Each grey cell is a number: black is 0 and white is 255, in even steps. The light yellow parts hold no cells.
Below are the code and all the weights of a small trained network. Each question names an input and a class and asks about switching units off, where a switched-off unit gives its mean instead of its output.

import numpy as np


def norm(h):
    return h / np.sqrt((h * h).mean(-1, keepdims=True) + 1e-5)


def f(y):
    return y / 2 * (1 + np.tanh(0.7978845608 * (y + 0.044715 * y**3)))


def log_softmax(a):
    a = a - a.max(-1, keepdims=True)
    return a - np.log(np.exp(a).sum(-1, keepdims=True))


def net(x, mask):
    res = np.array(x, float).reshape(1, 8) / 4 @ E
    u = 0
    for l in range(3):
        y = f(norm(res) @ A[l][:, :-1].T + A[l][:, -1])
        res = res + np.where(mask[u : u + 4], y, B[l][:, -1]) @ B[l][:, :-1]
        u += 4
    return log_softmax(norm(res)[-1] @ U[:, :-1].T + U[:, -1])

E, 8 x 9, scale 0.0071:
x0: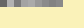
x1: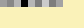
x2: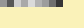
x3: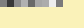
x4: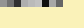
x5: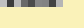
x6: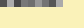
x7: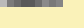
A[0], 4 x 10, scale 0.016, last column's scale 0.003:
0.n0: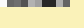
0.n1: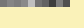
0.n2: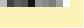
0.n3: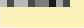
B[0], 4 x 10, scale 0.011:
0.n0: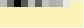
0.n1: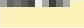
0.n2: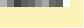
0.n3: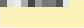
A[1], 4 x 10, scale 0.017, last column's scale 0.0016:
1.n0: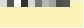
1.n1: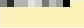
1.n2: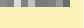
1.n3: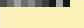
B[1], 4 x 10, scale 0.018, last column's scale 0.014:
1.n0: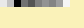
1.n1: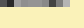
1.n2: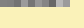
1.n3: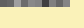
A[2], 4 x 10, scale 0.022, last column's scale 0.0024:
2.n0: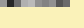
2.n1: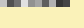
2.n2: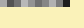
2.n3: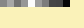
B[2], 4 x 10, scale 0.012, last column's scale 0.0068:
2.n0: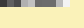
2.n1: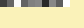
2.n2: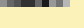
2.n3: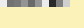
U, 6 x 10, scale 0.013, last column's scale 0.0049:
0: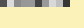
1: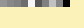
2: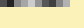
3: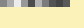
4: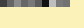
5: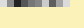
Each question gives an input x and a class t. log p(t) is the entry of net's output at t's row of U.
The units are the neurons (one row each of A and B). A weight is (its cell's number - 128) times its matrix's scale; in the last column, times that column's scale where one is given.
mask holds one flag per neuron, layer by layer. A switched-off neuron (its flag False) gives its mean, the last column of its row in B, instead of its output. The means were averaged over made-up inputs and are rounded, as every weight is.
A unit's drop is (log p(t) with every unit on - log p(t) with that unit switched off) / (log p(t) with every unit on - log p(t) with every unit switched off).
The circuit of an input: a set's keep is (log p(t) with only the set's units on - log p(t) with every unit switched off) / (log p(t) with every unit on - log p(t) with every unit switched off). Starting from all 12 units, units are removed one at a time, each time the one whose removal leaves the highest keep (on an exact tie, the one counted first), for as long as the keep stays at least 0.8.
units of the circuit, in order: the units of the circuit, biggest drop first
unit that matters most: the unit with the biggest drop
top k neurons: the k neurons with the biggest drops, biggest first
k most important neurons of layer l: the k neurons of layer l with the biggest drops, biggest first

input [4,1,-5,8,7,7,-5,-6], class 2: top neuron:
(1.n1)
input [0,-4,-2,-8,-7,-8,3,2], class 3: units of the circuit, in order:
(0.n0, 1.n0)
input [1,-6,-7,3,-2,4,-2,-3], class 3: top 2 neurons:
(1.n0, 0.n0)
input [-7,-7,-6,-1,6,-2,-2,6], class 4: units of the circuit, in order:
(1.n0, 2.n1)
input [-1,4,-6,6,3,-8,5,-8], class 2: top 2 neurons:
(1.n0, 0.n3)
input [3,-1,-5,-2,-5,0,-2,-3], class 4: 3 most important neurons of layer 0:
(0.n0, 0.n2, 0.n3)
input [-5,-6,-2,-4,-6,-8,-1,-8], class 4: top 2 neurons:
(0.n0, 0.n2)
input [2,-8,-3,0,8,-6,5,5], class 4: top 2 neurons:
(1.n1, 0.n3)
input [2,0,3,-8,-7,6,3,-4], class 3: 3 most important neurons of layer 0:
(0.n3, 0.n2, 0.n1)
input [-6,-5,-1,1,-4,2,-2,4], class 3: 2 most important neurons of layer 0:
(0.n3, 0.n0)
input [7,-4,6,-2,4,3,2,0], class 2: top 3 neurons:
(1.n0, 0.n2, 2.n0)
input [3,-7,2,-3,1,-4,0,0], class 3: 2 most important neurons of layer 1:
(1.n1, 1.n0)
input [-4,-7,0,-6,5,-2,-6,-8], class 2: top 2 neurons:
(0.n3, 2.n0)
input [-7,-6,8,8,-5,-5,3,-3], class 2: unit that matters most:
1.n1
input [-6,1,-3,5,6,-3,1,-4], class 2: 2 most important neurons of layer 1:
(1.n1, 1.n0)
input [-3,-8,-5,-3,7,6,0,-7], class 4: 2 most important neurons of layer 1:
(1.n0, 1.n1)
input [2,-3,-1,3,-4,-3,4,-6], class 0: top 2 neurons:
(1.n0, 1.n1)
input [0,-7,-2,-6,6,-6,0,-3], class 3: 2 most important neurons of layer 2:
(2.n1, 2.n3)
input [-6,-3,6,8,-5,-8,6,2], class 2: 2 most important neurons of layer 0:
(0.n2, 0.n3)
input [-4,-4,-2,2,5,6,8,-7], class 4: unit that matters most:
1.n0
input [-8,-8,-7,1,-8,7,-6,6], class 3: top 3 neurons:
(0.n3, 1.n0, 0.n0)
